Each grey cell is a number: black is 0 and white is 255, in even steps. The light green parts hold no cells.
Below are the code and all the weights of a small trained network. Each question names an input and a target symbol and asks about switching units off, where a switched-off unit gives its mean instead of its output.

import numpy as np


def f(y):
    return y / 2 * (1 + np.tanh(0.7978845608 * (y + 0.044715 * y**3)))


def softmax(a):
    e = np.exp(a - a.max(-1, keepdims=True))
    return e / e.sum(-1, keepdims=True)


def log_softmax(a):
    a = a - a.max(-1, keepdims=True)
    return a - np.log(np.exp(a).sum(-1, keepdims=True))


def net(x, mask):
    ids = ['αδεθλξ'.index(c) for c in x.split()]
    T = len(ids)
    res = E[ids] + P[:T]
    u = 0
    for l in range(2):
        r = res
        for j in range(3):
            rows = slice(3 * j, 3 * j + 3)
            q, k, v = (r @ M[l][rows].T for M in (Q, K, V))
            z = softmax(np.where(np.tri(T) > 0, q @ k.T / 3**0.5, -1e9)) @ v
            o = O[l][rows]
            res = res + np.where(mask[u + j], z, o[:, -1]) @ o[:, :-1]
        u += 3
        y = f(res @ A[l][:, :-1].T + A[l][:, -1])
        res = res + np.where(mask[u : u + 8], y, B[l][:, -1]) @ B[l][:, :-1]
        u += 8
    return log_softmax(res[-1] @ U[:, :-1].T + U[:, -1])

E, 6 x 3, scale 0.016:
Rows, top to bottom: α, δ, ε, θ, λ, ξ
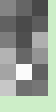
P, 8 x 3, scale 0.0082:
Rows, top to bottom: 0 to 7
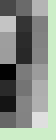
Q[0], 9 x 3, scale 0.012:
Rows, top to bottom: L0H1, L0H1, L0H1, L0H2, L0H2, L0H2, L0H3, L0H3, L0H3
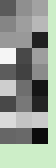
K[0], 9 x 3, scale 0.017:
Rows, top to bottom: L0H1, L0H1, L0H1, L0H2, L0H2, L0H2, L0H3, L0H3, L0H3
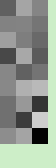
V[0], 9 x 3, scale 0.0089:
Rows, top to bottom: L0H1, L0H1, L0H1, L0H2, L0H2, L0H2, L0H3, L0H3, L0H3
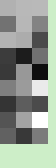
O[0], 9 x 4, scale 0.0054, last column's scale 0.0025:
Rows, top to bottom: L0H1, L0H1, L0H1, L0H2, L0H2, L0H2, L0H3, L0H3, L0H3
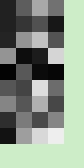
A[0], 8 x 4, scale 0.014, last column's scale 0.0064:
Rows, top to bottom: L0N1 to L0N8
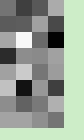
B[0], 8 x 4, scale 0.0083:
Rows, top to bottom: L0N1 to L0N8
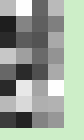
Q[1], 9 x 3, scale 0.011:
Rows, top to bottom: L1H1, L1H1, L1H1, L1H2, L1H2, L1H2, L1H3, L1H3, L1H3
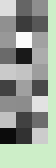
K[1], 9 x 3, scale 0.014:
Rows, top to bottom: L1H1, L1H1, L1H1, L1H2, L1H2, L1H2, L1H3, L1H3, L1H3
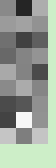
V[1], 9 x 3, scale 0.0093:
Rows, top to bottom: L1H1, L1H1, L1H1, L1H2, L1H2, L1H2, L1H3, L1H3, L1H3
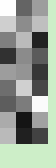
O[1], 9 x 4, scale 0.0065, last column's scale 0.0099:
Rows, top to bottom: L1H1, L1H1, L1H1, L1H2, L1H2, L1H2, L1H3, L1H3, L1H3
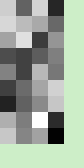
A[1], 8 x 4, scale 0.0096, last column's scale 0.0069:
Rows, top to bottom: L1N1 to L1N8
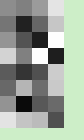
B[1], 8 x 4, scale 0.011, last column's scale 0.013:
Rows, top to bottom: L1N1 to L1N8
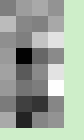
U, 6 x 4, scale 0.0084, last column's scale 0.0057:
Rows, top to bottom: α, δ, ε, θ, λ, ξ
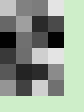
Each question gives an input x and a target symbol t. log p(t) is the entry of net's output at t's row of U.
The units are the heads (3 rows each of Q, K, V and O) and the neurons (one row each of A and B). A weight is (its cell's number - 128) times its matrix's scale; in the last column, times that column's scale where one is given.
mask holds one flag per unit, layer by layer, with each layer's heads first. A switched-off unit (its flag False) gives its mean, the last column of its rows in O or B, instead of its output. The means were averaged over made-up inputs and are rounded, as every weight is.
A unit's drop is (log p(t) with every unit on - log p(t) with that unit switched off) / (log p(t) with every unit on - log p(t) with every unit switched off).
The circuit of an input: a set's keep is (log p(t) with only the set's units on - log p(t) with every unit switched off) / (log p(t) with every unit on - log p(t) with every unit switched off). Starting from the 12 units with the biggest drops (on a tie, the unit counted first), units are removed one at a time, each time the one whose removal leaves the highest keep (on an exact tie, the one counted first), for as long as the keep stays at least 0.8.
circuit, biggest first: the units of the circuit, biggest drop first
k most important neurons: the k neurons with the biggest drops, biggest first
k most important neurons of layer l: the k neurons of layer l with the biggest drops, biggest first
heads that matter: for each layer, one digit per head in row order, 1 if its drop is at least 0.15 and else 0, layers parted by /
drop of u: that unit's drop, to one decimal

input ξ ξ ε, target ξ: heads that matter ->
010 / 111
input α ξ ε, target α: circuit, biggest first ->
L0H2; L1H3; L0N1
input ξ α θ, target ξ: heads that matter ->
000 / 101
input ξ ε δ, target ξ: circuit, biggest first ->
L1H1; L1H3; L0H2
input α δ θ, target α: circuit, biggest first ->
L0H2; L1H3; L0H1
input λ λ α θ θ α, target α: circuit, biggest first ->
L1H3; L0H3
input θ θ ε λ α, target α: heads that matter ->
000 / 001
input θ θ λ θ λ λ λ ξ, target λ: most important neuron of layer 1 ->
L1N5
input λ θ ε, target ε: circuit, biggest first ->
L1H1; L0N3; L0H2; L0N5
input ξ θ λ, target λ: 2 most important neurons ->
L0N6; L0N5
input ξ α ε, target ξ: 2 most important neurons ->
L0N3; L0N1
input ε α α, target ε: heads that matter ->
011 / 001
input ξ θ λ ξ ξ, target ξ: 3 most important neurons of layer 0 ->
L0N6; L0N1; L0N7
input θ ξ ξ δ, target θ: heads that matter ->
011 / 101
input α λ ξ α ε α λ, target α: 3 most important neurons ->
L0N6; L0N5; L0N4
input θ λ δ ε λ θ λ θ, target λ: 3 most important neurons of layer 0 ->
L0N3; L0N6; L0N5
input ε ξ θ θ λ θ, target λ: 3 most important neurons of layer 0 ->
L0N6; L0N3; L0N5
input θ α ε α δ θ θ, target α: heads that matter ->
110 / 100
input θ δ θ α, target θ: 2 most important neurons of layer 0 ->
L0N6; L0N1
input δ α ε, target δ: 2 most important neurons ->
L0N6; L0N1
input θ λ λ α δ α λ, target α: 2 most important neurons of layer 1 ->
L1N3; L1N6
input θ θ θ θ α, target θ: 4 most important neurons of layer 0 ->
L0N6; L0N3; L0N1; L0N5
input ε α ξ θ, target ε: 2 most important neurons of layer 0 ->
L0N6; L0N2
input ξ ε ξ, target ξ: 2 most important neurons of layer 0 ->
L0N3; L0N7
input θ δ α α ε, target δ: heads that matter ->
010 / 000
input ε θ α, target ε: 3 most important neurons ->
L0N6; L0N2; L1N3
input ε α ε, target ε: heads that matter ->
010 / 001
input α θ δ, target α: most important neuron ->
L0N1
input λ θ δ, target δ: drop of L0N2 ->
0.0
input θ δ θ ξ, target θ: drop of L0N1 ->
0.1
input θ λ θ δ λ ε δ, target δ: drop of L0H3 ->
0.4
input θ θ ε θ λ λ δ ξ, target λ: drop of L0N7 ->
0.2
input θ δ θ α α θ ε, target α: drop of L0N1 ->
0.2
